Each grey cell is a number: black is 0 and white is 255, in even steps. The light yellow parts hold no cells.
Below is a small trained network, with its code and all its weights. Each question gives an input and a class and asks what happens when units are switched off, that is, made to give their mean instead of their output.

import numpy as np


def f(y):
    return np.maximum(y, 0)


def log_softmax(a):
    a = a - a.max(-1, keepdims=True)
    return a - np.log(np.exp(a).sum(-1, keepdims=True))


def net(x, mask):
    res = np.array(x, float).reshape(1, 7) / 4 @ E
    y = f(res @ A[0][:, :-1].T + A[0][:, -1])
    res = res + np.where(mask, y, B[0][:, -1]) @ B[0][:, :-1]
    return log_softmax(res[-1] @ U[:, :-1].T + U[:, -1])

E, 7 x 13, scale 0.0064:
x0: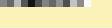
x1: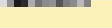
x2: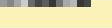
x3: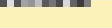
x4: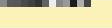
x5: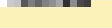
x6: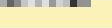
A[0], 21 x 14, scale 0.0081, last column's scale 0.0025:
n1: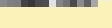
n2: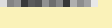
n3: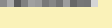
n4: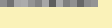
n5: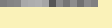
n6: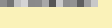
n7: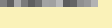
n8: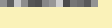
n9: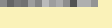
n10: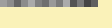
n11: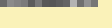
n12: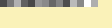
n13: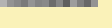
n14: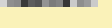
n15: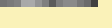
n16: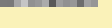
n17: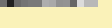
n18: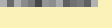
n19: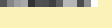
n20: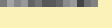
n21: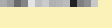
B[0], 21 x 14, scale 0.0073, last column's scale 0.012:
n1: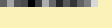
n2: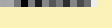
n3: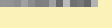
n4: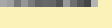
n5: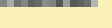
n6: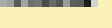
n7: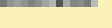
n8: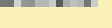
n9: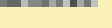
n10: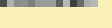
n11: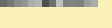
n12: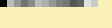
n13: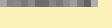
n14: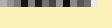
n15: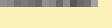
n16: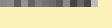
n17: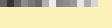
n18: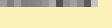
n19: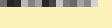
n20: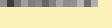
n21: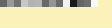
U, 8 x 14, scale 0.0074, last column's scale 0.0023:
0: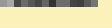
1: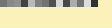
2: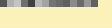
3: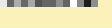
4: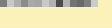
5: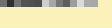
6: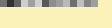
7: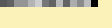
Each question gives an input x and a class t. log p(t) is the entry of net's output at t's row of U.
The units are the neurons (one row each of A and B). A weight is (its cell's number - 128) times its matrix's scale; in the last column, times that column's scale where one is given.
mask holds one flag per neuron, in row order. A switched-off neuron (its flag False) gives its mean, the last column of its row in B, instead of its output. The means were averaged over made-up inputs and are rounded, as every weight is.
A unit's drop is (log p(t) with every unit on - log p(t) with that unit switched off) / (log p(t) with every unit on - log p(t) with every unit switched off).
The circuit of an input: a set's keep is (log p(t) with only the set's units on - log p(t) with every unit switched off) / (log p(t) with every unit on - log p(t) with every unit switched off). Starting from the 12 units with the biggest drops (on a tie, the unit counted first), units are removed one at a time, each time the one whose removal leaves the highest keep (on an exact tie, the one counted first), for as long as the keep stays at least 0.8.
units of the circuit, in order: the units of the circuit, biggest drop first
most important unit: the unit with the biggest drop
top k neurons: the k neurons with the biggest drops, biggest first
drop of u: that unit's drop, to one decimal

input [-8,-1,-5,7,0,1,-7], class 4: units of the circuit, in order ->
(n14)
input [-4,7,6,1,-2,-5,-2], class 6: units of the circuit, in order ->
(n2; n1)
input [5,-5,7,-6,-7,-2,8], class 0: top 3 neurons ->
(n6; n16; n4)
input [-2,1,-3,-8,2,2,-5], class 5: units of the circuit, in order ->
(n6; n21)
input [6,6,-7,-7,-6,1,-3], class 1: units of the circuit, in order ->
(n12; n14)
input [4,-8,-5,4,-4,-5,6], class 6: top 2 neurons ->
(n2; n1)
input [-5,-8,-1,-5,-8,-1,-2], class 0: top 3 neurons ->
(n6; n17; n16)
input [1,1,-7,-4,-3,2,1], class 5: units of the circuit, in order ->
(n17; n6)
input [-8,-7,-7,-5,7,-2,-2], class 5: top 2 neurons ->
(n1; n17)
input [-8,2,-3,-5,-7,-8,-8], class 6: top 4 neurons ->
(n2; n14; n1; n11)
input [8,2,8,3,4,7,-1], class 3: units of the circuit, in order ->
(n8; n21)
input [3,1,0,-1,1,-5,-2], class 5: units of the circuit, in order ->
(n21; n17)
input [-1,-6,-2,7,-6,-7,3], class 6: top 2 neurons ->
(n2; n14)
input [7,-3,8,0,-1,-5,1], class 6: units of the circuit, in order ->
(n19)
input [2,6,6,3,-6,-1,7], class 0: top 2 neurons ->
(n8; n6)
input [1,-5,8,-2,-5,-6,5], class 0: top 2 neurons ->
(n6; n16)
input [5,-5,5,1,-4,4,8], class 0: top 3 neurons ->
(n6; n16; n4)
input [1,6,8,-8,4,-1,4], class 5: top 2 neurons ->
(n17; n6)
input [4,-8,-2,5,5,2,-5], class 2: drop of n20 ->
-0.1
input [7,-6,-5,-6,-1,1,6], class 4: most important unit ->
n12
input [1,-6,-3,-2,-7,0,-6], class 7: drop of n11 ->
0.2
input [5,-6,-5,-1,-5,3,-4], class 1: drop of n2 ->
0.1
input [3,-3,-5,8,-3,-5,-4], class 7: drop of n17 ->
0.1
